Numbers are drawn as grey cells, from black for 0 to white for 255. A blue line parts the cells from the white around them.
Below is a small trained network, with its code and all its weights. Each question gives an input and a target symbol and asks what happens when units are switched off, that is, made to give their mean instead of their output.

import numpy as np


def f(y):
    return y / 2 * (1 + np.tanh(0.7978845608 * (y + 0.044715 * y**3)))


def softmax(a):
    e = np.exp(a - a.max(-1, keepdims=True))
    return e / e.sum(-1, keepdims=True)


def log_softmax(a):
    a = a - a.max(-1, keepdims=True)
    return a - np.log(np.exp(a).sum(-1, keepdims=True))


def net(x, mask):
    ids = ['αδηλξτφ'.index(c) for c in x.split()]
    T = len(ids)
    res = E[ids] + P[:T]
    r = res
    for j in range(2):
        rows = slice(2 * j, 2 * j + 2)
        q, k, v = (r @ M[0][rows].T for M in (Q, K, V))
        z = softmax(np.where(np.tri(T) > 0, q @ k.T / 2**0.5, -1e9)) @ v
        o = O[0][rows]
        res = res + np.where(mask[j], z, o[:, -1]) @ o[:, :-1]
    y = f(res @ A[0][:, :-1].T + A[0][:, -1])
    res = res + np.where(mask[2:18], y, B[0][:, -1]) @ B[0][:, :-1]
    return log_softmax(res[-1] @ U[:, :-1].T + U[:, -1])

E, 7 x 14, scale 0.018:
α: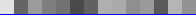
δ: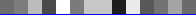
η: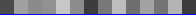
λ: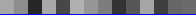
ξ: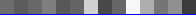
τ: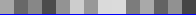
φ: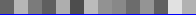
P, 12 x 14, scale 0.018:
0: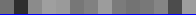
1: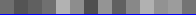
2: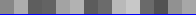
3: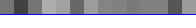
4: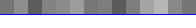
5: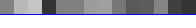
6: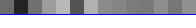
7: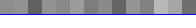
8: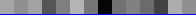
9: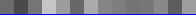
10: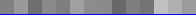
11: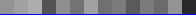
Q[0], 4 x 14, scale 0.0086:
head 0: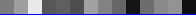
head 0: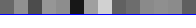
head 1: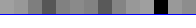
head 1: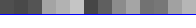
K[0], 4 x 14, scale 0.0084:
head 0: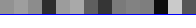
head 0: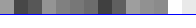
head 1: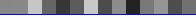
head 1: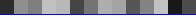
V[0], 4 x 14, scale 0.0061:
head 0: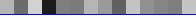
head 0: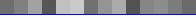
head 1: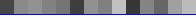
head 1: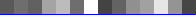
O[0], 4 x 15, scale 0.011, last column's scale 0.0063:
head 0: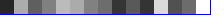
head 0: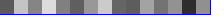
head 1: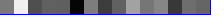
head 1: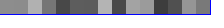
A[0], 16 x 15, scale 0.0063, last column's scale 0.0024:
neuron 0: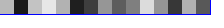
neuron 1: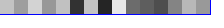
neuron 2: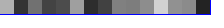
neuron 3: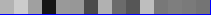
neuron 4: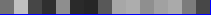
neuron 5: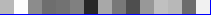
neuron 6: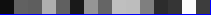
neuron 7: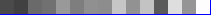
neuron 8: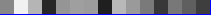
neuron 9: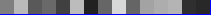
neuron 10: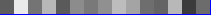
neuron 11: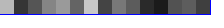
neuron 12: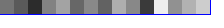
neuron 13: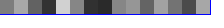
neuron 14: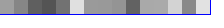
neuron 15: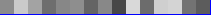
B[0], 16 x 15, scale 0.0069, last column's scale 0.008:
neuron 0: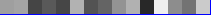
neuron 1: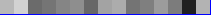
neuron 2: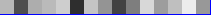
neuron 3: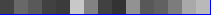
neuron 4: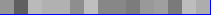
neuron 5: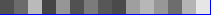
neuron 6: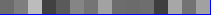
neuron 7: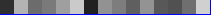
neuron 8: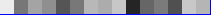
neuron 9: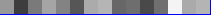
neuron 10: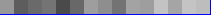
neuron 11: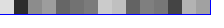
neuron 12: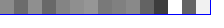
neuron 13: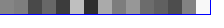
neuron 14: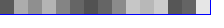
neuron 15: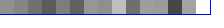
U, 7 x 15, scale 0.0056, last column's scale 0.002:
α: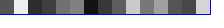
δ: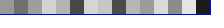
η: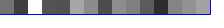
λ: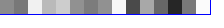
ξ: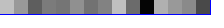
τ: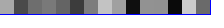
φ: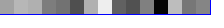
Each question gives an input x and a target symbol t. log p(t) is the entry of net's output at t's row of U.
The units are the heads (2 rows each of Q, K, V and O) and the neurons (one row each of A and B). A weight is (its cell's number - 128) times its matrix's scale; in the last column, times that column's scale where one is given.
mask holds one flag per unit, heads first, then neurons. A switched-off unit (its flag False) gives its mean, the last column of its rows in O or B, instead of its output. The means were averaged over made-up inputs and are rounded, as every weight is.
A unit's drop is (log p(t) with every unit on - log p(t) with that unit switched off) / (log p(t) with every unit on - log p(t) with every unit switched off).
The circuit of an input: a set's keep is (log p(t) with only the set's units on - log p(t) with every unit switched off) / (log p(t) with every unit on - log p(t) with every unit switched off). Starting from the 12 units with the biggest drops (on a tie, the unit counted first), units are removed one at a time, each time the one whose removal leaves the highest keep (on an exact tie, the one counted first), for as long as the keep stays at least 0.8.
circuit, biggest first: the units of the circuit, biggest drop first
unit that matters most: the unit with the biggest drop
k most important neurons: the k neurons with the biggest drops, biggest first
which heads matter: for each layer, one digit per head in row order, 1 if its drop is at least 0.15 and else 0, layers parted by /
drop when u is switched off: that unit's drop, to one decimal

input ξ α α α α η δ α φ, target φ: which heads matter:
10
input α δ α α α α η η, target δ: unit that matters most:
neuron 4
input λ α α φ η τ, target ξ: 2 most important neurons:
[neuron 9; neuron 8]
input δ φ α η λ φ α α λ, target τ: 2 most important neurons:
[neuron 8; neuron 11]
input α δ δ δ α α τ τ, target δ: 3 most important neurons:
[neuron 9; neuron 13; neuron 0]
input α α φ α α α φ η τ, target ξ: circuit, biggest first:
[head 1; neuron 9]
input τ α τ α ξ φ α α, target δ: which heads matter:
00
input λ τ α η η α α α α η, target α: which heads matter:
01
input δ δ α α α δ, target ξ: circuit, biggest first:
[head 1; neuron 8]
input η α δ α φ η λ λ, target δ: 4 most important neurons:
[neuron 13; neuron 7; neuron 0; neuron 2]
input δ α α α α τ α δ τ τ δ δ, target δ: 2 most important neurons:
[neuron 10; neuron 7]
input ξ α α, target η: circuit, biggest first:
[head 1; head 0]
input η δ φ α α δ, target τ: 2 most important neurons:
[neuron 8; neuron 15]
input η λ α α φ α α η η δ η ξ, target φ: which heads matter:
10
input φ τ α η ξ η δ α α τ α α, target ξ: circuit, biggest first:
[head 1]
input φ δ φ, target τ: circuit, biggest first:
[neuron 8; head 1]
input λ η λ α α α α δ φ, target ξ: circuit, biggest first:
[neuron 8; head 1]
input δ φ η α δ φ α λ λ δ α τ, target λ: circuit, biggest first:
[head 1; neuron 14]
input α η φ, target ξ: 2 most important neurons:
[neuron 8; neuron 12]
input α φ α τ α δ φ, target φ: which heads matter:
00
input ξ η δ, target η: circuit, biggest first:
[head 1; head 0]
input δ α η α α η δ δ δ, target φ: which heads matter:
10
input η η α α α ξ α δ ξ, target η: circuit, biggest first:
[head 1]
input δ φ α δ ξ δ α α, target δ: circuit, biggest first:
[neuron 2; head 0; neuron 5]
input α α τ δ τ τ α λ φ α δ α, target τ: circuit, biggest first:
[head 1; neuron 8; neuron 12]
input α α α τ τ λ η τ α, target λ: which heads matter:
01
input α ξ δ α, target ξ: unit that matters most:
neuron 0
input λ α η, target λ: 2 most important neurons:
[neuron 7; neuron 8]
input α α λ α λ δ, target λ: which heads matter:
11
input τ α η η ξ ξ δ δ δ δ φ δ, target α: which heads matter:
10
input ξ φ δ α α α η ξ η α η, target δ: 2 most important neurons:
[neuron 4; neuron 10]
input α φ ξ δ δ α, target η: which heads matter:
01
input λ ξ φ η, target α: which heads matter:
00
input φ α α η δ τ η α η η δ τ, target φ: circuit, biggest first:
[head 0]
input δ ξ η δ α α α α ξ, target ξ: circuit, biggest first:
[head 1; neuron 8]
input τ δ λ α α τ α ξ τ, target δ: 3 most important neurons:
[neuron 10; neuron 9; neuron 14]
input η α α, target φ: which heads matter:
11
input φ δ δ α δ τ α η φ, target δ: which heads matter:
10
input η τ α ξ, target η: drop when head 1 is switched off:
0.0
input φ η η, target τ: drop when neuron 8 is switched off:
0.3
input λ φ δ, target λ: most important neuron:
[neuron 8]
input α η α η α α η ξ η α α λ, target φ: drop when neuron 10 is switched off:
-0.1
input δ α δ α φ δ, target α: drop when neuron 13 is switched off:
0.3
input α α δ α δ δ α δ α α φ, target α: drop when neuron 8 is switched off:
0.3
